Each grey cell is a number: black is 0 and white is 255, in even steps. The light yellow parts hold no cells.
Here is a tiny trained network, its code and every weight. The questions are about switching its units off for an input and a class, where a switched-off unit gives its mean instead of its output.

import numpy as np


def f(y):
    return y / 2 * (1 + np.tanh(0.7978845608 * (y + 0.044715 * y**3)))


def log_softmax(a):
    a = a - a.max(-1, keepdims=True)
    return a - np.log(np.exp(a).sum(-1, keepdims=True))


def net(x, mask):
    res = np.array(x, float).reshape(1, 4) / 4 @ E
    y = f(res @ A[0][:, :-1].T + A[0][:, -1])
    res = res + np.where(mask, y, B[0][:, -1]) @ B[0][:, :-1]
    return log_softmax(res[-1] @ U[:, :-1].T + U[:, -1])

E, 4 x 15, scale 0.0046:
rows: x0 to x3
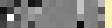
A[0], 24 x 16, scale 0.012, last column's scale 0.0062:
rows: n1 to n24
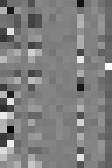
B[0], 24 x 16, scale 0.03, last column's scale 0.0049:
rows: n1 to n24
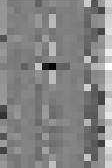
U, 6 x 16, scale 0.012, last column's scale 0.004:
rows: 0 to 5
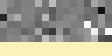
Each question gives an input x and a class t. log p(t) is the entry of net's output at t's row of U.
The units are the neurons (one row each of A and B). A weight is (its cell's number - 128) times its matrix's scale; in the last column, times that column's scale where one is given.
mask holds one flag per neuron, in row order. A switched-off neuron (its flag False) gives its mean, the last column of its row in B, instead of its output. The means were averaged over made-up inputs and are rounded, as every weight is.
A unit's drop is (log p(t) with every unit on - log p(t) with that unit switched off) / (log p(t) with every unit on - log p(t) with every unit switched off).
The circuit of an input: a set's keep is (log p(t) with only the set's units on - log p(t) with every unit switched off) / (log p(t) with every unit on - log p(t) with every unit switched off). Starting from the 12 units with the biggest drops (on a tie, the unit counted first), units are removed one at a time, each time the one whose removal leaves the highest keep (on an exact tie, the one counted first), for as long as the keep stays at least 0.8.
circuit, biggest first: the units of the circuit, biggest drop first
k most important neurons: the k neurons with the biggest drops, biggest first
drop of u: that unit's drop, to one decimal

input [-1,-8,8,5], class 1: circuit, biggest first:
n21
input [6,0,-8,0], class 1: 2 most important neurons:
n19; n2
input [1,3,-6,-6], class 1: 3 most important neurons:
n19; n2; n14
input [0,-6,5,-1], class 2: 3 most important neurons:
n17; n22; n19
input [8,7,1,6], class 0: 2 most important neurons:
n3; n4
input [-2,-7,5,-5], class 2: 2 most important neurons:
n17; n22
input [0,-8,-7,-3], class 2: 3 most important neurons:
n17; n22; n21
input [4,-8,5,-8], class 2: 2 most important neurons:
n17; n22
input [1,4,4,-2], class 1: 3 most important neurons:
n17; n22; n21
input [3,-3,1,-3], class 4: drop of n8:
0.2
